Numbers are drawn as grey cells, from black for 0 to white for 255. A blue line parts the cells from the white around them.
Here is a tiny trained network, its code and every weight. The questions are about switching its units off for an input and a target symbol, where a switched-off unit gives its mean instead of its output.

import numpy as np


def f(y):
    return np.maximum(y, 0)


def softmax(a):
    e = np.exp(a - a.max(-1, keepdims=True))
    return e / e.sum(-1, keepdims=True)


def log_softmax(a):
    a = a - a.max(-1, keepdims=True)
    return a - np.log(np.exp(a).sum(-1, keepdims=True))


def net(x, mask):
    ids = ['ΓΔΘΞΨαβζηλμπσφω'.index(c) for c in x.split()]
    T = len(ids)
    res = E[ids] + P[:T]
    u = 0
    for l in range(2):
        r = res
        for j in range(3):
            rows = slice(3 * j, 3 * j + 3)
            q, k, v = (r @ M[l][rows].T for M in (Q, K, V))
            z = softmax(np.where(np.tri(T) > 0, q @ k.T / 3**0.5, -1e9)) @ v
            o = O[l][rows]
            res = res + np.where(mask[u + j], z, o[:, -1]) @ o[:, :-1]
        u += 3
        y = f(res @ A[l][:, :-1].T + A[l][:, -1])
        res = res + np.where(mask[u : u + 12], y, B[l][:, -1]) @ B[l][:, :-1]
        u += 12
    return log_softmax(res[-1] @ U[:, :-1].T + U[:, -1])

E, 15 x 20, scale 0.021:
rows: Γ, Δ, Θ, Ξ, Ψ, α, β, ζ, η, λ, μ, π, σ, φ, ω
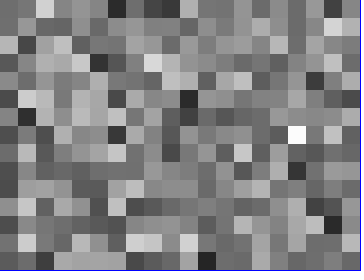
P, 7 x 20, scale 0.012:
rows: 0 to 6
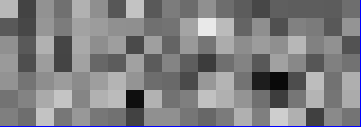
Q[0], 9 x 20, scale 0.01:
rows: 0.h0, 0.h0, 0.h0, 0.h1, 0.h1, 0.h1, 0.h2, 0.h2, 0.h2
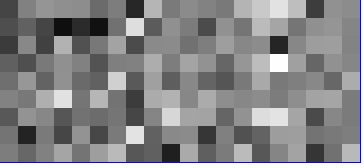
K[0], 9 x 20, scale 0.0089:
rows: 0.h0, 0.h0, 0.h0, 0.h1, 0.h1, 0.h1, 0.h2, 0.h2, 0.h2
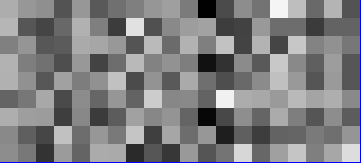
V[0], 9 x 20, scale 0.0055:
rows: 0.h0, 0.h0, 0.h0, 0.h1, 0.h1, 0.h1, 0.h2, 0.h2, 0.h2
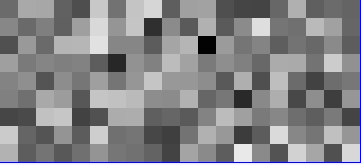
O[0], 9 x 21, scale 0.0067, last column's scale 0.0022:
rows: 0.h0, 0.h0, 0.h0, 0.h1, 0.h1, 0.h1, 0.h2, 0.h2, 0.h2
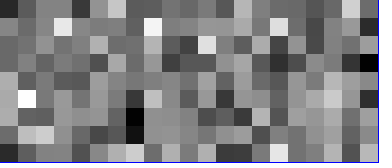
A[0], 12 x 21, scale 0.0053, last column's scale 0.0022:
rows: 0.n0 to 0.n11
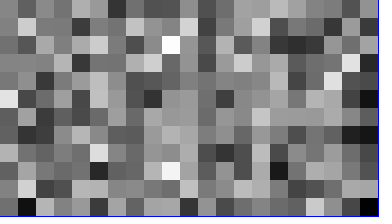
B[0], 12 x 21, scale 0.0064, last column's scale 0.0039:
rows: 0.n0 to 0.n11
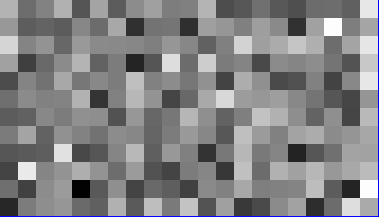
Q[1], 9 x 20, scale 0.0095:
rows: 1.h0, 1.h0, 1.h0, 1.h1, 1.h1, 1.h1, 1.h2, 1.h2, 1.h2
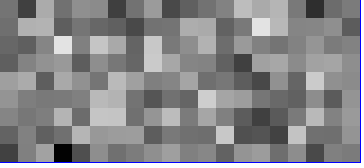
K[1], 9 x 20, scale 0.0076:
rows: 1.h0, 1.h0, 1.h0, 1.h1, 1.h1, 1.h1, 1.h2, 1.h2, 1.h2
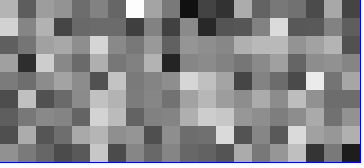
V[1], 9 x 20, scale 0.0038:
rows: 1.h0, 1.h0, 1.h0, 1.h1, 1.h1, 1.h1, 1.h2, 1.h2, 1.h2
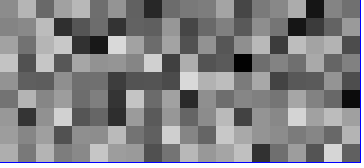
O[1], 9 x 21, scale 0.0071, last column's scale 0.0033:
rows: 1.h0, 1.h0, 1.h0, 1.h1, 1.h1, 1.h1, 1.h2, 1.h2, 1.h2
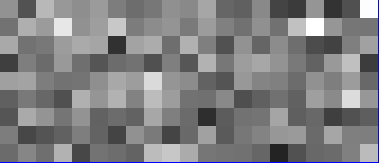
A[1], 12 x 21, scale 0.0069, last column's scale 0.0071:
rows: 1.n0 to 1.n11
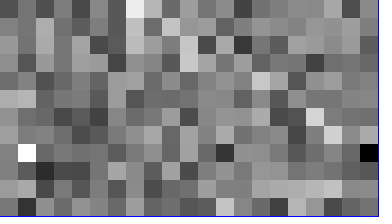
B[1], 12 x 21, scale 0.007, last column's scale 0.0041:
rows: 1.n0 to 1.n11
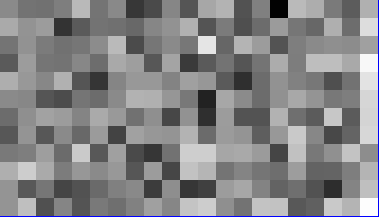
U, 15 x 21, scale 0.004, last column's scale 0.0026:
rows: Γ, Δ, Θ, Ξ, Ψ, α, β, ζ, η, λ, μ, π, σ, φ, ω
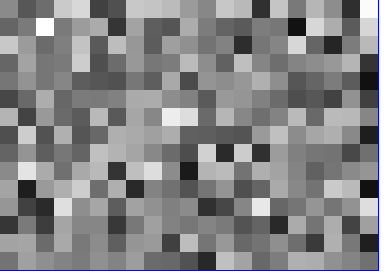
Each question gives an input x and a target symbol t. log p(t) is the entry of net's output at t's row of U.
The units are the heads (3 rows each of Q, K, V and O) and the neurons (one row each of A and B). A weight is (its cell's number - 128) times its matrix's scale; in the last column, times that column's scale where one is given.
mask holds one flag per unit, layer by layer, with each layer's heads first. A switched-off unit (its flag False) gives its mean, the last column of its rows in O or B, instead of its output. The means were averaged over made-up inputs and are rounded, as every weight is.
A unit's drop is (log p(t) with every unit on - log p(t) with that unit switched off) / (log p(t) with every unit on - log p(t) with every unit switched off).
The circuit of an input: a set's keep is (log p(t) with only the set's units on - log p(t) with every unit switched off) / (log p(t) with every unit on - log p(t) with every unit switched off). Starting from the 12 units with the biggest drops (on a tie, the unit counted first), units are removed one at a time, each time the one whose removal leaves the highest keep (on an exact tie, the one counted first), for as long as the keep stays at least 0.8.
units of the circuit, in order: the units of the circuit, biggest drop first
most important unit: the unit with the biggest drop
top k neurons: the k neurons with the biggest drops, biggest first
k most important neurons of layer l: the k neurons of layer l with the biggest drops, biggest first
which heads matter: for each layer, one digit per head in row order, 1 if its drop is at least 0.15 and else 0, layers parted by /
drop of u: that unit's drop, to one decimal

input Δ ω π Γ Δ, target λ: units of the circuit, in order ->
0.h0, 0.h1
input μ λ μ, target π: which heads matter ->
001 / 000
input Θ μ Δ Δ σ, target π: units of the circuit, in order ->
0.h2
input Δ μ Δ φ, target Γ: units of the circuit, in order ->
0.h0, 0.n3, 0.h2
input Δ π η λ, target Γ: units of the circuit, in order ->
0.h0, 0.n3, 1.n7
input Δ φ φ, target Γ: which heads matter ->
100 / 000
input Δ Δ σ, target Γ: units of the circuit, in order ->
0.h0, 0.n3
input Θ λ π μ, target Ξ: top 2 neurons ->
1.n8, 0.n9
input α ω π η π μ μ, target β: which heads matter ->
010 / 001
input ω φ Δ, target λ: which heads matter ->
100 / 000
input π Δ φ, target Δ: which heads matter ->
100 / 100
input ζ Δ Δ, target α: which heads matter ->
010 / 001
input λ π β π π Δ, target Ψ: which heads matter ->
000 / 010
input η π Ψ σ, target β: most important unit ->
0.h1
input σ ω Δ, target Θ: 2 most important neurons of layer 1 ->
1.n4, 1.n0
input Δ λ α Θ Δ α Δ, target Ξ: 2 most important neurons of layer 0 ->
0.n9, 0.n4
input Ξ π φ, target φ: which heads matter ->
011 / 000
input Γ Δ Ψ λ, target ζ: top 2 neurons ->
0.n0, 1.n4
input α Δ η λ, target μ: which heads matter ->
101 / 000
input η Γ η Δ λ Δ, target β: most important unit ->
0.h1
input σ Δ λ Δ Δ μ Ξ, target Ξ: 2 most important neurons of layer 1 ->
1.n2, 1.n11
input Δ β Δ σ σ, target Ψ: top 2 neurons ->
1.n10, 0.n11
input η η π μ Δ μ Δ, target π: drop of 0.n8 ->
0.1
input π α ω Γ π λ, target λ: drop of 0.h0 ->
0.8
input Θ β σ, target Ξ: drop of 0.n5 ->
0.0
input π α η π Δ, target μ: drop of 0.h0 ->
0.8
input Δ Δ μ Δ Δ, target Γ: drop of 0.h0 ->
0.7
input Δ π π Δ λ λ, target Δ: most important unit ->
0.h0
